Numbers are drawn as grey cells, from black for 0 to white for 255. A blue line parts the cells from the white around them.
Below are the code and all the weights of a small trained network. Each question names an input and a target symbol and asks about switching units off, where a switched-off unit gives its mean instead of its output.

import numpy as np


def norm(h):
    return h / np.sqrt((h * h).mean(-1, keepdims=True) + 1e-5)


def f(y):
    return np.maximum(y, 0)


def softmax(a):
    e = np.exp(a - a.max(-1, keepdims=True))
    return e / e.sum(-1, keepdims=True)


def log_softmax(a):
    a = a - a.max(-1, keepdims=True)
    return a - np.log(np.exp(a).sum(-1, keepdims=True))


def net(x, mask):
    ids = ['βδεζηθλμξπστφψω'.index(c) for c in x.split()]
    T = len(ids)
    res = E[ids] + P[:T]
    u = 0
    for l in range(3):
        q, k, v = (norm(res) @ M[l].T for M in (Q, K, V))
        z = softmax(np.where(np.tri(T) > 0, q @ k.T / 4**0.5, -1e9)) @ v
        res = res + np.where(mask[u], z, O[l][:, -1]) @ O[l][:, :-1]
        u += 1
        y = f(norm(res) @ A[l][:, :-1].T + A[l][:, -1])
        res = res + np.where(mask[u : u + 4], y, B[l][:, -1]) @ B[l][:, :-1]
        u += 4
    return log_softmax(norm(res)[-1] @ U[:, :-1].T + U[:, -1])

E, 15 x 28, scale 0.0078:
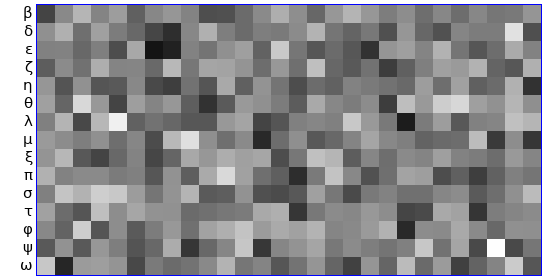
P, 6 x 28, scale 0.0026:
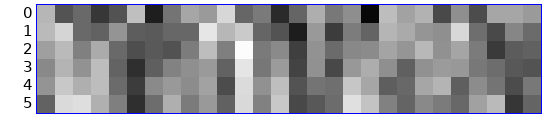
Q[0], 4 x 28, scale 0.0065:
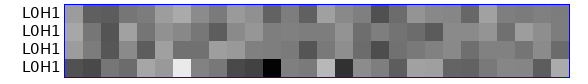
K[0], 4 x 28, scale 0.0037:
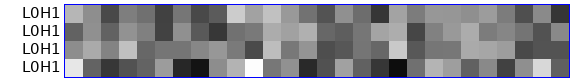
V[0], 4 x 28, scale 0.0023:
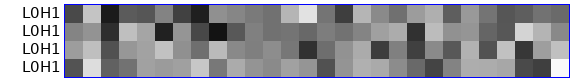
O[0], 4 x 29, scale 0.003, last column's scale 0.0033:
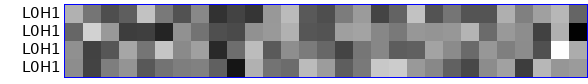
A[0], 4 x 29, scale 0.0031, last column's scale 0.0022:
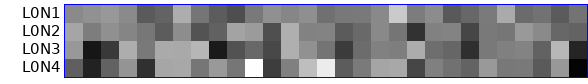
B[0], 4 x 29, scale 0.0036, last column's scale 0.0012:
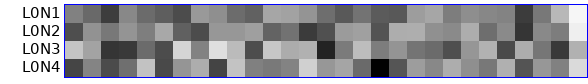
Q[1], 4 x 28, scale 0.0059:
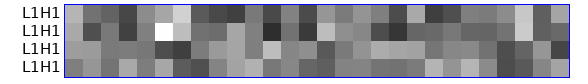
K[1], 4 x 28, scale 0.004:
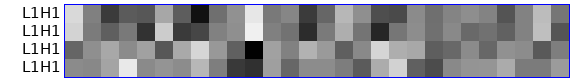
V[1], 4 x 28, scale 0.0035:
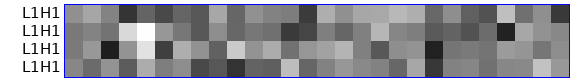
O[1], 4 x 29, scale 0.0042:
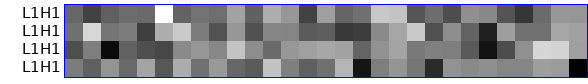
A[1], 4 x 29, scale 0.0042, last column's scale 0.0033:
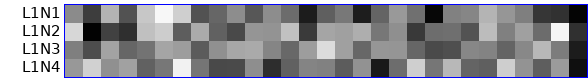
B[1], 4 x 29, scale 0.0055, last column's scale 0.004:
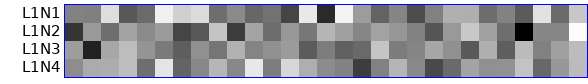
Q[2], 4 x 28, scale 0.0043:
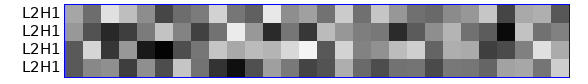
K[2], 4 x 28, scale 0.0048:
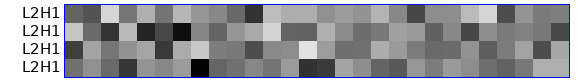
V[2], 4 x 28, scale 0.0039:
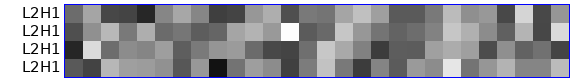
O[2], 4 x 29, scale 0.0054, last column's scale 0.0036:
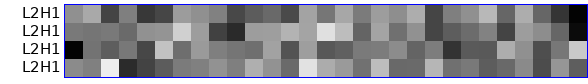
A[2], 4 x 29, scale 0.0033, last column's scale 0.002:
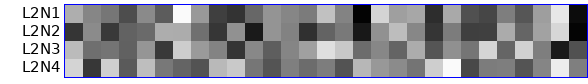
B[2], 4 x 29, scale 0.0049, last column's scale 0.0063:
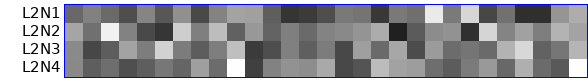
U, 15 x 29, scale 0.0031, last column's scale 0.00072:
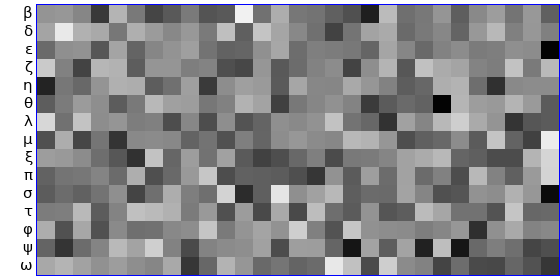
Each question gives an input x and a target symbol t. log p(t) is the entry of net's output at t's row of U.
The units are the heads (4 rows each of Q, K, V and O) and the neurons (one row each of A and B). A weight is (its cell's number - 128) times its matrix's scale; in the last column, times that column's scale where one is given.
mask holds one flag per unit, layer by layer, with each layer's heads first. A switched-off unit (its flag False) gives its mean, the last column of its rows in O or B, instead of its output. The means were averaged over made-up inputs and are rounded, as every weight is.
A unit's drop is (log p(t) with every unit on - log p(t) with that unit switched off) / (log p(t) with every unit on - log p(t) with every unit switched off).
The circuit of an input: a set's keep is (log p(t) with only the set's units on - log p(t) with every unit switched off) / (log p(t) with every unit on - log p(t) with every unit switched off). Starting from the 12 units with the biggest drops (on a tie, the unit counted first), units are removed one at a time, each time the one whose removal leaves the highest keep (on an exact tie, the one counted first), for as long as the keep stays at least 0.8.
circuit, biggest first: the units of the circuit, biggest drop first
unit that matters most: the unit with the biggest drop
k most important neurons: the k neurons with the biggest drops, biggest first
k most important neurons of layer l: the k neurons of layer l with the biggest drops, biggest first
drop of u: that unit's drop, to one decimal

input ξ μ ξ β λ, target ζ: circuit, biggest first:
L0H1, L0N3, L2H1
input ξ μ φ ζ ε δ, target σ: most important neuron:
L0N4
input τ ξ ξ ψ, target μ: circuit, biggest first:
L2H1, L0H1
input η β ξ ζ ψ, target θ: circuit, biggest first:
L0H1, L2N2, L2H1
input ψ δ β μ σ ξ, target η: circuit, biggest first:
L0H1, L1H1, L1N2
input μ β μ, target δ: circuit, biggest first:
L1H1, L1N4, L0H1
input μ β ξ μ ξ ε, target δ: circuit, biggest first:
L1H1, L1N4, L0H1
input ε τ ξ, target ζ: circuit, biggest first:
L2H1, L0N3
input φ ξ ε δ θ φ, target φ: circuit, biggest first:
L2H1, L1H1, L1N3
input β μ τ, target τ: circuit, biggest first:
L1H1, L1N1
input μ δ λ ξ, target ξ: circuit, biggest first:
L1H1, L2N1, L2H1, L0H1
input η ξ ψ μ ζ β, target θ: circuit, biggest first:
L0H1, L2N2, L2H1, L1H1
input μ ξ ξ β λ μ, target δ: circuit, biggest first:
L1H1, L0H1, L1N4
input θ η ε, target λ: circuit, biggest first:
L1H1
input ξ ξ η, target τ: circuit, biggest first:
L1N1, L1H1
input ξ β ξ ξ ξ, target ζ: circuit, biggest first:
L0H1, L0N3, L2H1
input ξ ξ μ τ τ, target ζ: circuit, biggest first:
L2H1, L0N3
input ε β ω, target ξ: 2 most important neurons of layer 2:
L2N1, L2N2
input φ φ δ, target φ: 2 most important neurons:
L1N3, L2N4
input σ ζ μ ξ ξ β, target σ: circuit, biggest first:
L0H1, L0N4, L1H1
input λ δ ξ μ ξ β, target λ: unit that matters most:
L0H1
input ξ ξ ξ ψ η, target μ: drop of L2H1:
0.7
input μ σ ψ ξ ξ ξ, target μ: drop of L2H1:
0.7
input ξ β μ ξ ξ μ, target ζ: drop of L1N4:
0.0
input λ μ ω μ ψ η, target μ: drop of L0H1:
0.1
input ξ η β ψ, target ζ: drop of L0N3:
0.8
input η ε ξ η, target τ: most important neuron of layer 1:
L1N1
